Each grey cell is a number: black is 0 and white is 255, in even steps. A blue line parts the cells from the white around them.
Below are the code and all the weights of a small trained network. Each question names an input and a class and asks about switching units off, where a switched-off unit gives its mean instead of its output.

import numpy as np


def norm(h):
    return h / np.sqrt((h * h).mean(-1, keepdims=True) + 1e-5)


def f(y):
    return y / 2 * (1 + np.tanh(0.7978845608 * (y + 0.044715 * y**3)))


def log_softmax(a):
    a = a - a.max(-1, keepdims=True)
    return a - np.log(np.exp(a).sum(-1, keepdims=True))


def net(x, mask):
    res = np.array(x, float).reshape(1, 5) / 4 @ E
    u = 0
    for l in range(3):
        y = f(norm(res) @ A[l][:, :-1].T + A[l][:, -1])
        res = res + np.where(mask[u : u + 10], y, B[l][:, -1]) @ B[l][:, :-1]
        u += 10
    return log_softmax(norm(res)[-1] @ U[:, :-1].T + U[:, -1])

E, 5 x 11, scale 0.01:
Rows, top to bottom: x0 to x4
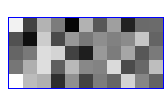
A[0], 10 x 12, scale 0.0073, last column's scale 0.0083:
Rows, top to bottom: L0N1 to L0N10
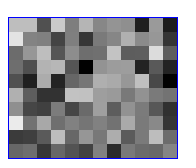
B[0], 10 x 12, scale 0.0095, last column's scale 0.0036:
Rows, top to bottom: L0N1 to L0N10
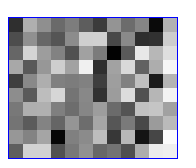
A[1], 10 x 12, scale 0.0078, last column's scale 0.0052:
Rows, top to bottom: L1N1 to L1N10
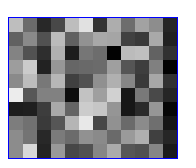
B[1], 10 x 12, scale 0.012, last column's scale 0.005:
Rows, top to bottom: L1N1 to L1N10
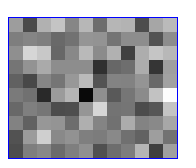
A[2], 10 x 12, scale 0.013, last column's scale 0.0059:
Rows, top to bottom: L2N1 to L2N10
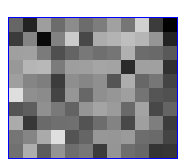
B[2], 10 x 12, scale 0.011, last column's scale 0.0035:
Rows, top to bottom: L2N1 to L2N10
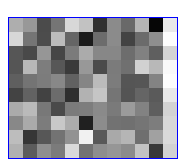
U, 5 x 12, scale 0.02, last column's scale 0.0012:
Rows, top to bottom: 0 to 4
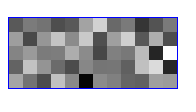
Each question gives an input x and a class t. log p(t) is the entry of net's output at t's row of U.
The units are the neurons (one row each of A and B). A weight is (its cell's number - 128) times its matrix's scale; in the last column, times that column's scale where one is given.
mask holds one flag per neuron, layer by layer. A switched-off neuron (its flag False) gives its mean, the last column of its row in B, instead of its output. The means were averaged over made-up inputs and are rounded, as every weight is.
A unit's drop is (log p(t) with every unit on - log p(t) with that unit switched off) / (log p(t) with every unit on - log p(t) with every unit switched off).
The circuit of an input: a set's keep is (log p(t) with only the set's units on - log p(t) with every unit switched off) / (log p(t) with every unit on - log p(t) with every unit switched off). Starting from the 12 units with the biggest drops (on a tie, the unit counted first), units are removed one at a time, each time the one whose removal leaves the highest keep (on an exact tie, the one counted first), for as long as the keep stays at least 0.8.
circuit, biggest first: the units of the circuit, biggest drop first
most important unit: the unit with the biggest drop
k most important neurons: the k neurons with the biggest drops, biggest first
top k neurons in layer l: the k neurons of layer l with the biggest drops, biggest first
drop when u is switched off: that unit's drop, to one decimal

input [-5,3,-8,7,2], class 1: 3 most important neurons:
(L0N6 L1N1 L0N10)
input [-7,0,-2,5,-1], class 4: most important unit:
L2N2
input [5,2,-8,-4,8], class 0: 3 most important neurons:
(L2N6 L0N2 L0N4)
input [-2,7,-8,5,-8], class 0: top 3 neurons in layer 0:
(L0N9 L0N4 L0N10)
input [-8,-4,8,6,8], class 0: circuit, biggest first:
(L1N6 L2N6)
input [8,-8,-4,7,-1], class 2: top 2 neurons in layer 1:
(L1N4 L1N10)
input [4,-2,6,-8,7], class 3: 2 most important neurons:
(L1N3 L0N9)
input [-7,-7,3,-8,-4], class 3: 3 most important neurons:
(L1N3 L1N6 L0N10)
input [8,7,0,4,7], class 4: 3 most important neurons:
(L1N6 L2N8 L0N9)
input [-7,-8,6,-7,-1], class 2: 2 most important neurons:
(L1N6 L0N3)
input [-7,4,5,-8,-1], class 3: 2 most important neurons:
(L1N3 L1N6)
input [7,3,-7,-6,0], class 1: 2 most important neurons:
(L1N1 L0N6)
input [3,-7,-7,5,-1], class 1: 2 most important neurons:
(L1N1 L0N6)
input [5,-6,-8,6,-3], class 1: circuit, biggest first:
(L1N1)
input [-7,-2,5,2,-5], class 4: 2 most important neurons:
(L2N2 L0N6)
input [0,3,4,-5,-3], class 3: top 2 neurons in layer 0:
(L0N6 L0N7)
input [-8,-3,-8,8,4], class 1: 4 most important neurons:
(L0N6 L1N1 L1N6 L0N10)
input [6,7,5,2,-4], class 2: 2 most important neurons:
(L2N1 L0N5)
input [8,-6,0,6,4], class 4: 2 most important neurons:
(L1N6 L0N10)
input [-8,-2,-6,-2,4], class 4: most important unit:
L2N2
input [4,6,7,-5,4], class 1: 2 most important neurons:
(L0N4 L2N9)
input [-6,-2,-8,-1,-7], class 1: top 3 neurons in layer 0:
(L0N6 L0N2 L0N8)
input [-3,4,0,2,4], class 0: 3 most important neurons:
(L1N6 L0N2 L2N6)
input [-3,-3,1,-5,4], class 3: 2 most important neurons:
(L0N9 L1N3)
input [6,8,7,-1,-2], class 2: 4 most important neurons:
(L2N1 L0N5 L0N6 L1N1)
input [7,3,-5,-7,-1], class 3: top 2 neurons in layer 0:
(L0N7 L0N4)
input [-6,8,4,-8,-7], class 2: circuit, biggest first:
(L2N1)
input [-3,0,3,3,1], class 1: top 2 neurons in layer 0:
(L0N10 L0N4)
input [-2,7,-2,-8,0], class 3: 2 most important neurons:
(L1N3 L2N4)
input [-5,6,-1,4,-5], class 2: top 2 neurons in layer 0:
(L0N5 L0N2)
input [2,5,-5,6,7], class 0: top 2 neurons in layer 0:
(L0N2 L0N10)
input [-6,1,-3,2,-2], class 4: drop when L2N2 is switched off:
0.2
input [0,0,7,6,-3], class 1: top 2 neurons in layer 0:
(L0N4 L0N10)
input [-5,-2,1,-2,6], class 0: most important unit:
L1N6
